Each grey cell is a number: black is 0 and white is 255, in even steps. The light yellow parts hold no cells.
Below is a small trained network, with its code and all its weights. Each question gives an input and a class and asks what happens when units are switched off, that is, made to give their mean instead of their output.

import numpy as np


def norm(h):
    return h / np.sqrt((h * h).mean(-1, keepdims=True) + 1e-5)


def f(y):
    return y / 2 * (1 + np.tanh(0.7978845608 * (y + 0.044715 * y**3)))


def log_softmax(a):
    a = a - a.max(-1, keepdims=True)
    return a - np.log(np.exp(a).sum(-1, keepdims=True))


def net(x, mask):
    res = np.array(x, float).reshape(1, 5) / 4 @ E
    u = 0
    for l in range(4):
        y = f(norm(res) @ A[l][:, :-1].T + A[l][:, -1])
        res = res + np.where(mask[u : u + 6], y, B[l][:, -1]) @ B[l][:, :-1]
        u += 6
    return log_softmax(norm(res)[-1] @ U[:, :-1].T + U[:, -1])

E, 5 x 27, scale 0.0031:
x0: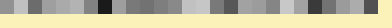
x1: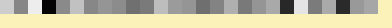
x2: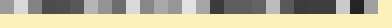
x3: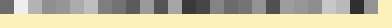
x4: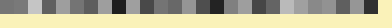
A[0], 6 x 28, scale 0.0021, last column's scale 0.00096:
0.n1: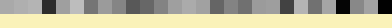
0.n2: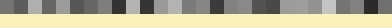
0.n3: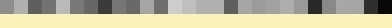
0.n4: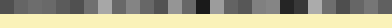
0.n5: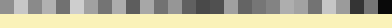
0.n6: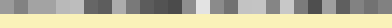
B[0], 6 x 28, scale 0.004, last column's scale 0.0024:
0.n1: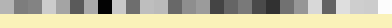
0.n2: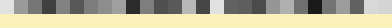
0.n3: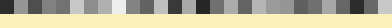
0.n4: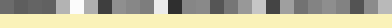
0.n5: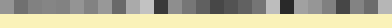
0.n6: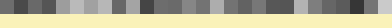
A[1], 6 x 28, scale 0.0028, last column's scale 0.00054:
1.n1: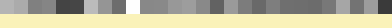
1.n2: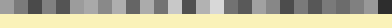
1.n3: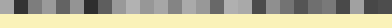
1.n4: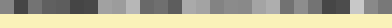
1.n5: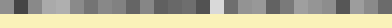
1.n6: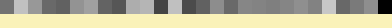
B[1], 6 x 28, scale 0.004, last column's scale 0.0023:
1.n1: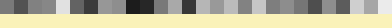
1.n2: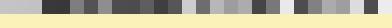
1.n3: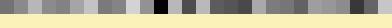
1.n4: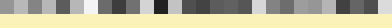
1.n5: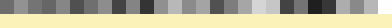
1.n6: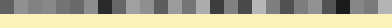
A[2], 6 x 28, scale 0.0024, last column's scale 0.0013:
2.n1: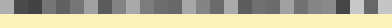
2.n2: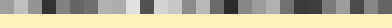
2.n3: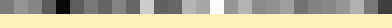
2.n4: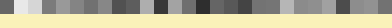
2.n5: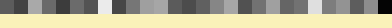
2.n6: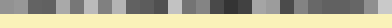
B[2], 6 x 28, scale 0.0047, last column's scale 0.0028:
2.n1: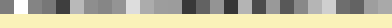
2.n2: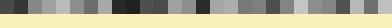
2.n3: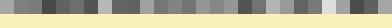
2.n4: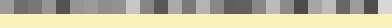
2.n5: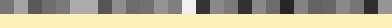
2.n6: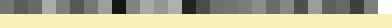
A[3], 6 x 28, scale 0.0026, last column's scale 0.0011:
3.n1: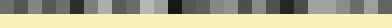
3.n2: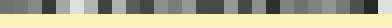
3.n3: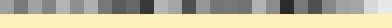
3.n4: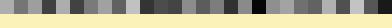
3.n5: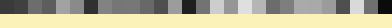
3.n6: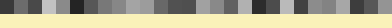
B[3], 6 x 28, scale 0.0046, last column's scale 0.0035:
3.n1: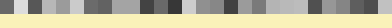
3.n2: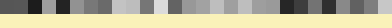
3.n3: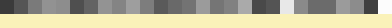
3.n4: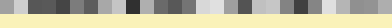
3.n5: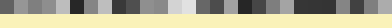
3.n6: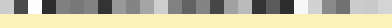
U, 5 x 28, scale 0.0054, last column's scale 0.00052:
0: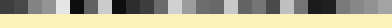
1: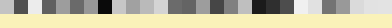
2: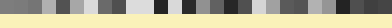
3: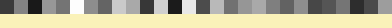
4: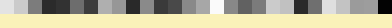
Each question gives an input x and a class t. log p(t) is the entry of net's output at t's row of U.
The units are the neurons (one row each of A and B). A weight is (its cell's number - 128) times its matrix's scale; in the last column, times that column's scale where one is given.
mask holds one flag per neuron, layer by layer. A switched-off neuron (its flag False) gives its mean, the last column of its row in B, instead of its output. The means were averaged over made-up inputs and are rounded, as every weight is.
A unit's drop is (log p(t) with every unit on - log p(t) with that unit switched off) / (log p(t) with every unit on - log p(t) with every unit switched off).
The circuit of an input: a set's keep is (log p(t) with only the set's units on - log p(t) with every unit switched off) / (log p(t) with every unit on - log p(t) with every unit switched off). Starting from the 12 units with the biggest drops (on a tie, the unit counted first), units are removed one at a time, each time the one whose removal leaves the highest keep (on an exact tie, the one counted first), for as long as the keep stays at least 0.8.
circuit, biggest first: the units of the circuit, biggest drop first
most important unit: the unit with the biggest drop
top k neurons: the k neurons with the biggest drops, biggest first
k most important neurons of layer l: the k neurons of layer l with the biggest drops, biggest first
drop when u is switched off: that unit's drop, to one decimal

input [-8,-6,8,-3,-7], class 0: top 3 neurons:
(1.n1, 2.n2, 0.n3)
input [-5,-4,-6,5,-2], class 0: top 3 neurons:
(1.n5, 3.n5, 0.n3)
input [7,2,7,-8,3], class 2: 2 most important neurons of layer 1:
(1.n4, 1.n3)
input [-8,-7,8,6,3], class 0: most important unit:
1.n1
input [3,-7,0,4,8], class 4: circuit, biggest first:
(3.n4, 0.n2)
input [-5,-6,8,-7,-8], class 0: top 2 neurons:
(1.n1, 2.n2)
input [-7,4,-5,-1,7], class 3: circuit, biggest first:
(2.n5, 3.n2)
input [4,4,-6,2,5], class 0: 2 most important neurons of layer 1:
(1.n5, 1.n2)
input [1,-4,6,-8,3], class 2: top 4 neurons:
(1.n4, 1.n5, 1.n3, 2.n1)
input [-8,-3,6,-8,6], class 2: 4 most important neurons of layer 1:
(1.n4, 1.n3, 1.n5, 1.n2)
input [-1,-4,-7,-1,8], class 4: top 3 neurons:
(3.n4, 0.n2, 1.n1)
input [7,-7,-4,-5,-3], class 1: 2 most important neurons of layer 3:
(3.n6, 3.n1)
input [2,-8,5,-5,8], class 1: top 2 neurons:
(3.n6, 1.n2)
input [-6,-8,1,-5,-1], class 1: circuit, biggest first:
(3.n6)
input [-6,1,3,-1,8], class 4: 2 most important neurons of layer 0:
(0.n2, 0.n3)
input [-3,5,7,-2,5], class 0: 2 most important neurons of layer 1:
(1.n2, 1.n1)
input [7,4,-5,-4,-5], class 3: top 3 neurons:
(0.n3, 1.n1, 0.n6)
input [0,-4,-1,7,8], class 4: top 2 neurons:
(0.n2, 3.n4)
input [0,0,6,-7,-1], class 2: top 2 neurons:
(1.n4, 1.n3)
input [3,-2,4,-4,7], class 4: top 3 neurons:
(3.n4, 0.n2, 1.n5)
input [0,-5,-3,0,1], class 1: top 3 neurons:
(3.n6, 1.n1, 2.n2)
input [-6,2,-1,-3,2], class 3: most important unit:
0.n4
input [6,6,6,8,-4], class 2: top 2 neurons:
(0.n5, 1.n5)
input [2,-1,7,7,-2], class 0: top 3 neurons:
(1.n1, 2.n2, 1.n4)
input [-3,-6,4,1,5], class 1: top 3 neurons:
(3.n6, 1.n5, 1.n2)
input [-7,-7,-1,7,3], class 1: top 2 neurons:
(3.n6, 1.n4)
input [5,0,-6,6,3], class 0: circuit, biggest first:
(3.n5)
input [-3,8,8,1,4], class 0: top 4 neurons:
(1.n1, 3.n6, 2.n2, 3.n3)
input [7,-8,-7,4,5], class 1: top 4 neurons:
(3.n6, 2.n2, 1.n1, 1.n4)
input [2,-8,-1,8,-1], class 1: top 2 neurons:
(3.n6, 1.n4)
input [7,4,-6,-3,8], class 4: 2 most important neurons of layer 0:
(0.n2, 0.n4)
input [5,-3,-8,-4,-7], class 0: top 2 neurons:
(3.n5, 1.n5)
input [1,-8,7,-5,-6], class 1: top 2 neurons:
(3.n6, 1.n5)
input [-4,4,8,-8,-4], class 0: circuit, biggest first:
(2.n2)
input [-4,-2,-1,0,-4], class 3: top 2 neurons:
(0.n4, 0.n2)
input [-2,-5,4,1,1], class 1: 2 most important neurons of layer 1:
(1.n5, 1.n3)
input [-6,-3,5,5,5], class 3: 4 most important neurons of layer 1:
(1.n5, 1.n4, 1.n2, 1.n3)
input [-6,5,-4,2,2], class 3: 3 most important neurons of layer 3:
(3.n1, 3.n6, 3.n2)
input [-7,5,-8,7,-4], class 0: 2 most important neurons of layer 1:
(1.n5, 1.n4)
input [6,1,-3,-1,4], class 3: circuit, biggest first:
(0.n3)
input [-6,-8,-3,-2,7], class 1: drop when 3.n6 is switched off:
1.5
